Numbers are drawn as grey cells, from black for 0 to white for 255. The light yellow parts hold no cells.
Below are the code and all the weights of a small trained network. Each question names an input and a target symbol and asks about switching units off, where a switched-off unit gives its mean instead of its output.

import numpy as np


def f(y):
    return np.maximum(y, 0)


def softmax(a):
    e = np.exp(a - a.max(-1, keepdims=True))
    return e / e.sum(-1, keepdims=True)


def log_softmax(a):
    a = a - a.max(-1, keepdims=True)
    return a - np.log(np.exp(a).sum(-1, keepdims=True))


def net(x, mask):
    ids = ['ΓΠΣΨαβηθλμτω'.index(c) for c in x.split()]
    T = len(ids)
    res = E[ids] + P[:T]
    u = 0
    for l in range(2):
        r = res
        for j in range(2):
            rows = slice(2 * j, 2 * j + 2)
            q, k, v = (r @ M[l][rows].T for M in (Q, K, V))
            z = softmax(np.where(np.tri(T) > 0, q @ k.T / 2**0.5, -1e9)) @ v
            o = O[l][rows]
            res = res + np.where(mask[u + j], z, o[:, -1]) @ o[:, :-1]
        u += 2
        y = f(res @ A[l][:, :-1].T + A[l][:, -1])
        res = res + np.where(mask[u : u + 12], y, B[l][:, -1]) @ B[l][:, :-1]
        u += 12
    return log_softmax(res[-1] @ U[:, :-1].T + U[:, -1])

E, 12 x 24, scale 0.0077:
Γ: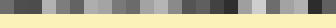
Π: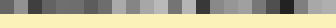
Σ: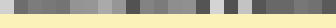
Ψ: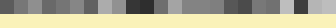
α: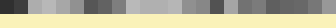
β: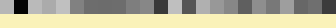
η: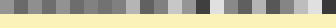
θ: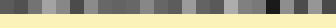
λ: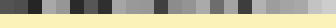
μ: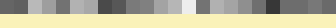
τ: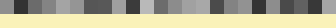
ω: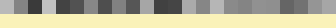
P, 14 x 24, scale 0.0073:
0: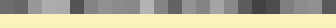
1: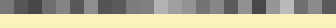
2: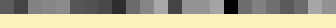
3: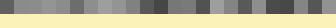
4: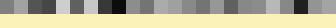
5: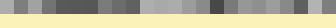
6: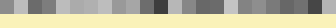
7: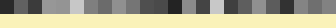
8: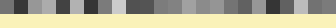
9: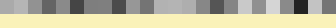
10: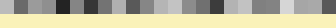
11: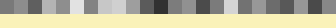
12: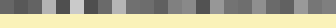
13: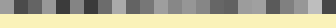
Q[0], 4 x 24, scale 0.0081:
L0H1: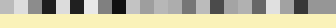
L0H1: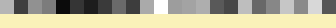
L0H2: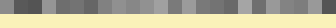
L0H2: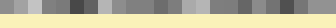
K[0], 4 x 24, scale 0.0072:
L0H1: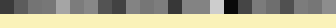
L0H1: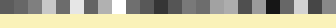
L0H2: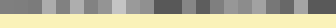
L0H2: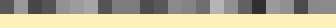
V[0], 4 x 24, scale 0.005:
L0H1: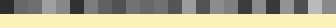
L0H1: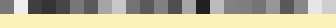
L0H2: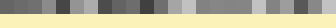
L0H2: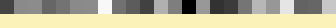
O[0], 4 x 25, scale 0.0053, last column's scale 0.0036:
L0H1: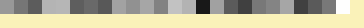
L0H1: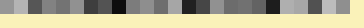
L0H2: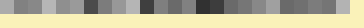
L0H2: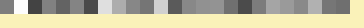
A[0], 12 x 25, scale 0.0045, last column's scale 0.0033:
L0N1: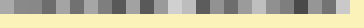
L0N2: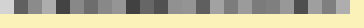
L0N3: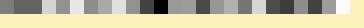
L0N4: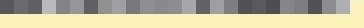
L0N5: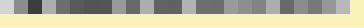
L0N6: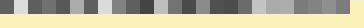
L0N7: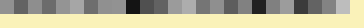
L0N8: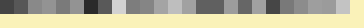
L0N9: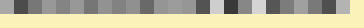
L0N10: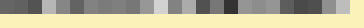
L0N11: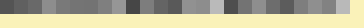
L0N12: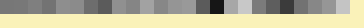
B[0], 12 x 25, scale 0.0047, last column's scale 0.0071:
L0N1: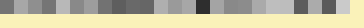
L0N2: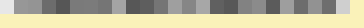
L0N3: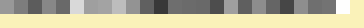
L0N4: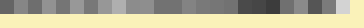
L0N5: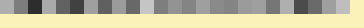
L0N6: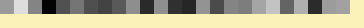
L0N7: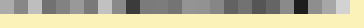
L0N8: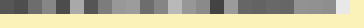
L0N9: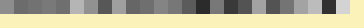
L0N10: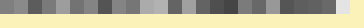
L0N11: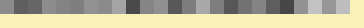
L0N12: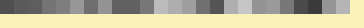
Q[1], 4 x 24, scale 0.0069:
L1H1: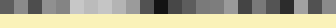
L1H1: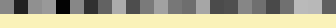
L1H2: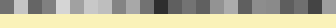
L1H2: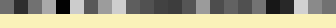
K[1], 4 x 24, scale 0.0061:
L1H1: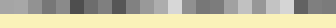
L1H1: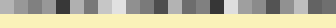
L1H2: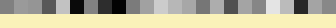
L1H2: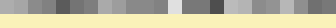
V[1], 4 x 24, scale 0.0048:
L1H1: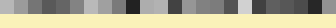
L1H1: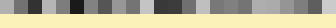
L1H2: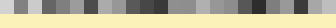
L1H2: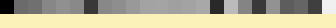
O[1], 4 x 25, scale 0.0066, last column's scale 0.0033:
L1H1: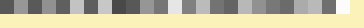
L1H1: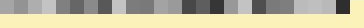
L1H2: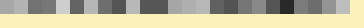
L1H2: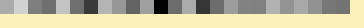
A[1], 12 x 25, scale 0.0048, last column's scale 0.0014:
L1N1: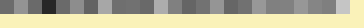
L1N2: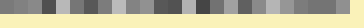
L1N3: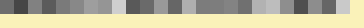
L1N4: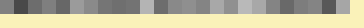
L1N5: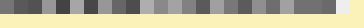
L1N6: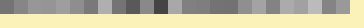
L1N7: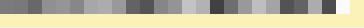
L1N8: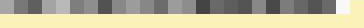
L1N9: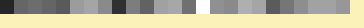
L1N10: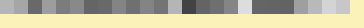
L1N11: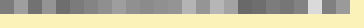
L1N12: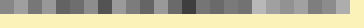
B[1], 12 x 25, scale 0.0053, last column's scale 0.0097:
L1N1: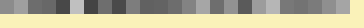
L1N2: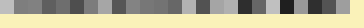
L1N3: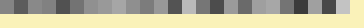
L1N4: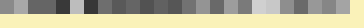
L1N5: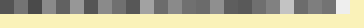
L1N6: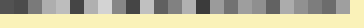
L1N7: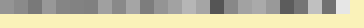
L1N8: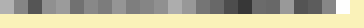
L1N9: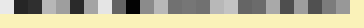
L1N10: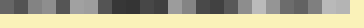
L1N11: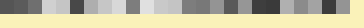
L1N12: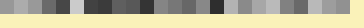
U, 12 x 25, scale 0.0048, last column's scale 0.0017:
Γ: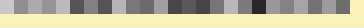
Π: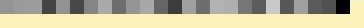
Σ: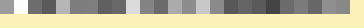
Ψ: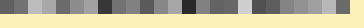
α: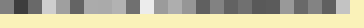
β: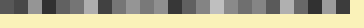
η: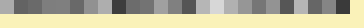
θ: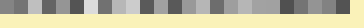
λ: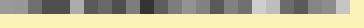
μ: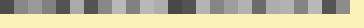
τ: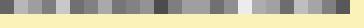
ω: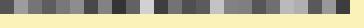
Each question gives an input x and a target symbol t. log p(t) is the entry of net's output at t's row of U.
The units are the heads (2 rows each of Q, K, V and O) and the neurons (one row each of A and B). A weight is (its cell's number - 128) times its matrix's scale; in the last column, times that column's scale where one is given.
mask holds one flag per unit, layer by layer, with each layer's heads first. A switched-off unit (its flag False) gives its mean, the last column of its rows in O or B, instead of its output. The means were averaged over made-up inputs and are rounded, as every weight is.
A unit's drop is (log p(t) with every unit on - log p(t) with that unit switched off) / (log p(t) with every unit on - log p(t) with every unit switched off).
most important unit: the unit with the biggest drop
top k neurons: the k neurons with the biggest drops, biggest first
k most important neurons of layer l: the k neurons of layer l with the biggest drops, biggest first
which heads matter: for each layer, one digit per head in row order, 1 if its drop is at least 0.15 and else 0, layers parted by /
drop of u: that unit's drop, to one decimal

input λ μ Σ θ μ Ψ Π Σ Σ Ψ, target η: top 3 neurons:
(L1N9; L0N9; L0N3)
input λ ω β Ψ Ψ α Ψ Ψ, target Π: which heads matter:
00 / 01
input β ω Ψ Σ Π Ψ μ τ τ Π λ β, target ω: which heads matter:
10 / 01
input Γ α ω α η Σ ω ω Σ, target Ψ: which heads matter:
10 / 10
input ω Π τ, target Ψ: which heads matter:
00 / 10
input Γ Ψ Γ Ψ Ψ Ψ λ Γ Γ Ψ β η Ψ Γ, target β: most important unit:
L1H1
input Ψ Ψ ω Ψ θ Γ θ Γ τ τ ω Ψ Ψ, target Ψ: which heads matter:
00 / 10
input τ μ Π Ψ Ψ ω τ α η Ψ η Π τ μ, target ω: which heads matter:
10 / 01
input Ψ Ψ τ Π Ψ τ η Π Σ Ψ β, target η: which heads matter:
10 / 11
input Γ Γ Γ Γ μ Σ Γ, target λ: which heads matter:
00 / 10
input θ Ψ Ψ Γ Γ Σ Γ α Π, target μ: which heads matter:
10 / 01
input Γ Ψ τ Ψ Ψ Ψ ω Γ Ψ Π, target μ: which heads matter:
00 / 01
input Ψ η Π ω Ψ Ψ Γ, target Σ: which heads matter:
00 / 01
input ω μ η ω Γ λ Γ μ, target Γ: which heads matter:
00 / 11
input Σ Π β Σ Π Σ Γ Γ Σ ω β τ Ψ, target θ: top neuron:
(L1N5)
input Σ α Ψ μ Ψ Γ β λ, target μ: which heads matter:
10 / 01
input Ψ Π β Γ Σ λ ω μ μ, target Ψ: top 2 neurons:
(L0N5; L1N10)
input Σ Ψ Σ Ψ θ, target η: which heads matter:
00 / 11
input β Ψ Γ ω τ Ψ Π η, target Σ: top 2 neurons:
(L0N3; L0N2)
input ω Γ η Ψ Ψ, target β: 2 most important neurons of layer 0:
(L0N9; L0N3)
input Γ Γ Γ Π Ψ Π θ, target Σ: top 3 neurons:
(L0N1; L0N9; L0N7)
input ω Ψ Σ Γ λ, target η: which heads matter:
00 / 11
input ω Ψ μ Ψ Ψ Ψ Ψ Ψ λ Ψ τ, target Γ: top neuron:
(L0N8)
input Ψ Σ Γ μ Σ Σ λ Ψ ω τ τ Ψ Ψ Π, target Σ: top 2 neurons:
(L0N3; L0N10)
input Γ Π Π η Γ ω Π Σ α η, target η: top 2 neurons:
(L1N9; L0N3)
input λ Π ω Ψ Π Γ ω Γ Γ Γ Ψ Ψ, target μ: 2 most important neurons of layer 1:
(L1N8; L1N10)
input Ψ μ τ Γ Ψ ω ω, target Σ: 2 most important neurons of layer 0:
(L0N1; L0N7)
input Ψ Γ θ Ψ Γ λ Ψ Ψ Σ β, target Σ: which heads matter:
10 / 01
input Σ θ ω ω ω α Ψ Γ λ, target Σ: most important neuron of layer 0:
(L0N3)
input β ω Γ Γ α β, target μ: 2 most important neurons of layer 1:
(L1N8; L1N4)
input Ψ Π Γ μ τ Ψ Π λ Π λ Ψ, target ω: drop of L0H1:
0.5
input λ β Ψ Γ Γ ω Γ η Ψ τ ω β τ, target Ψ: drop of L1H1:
0.8
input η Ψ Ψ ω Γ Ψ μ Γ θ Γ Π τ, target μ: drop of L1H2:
0.8
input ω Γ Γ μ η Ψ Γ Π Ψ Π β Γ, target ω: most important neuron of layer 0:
(L0N12)
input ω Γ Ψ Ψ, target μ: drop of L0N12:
0.0
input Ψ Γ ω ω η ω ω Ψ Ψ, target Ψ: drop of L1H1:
0.7
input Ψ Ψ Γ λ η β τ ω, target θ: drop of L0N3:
0.1
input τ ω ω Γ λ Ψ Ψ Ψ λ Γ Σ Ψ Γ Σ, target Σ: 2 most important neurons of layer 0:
(L0N3; L0N10)
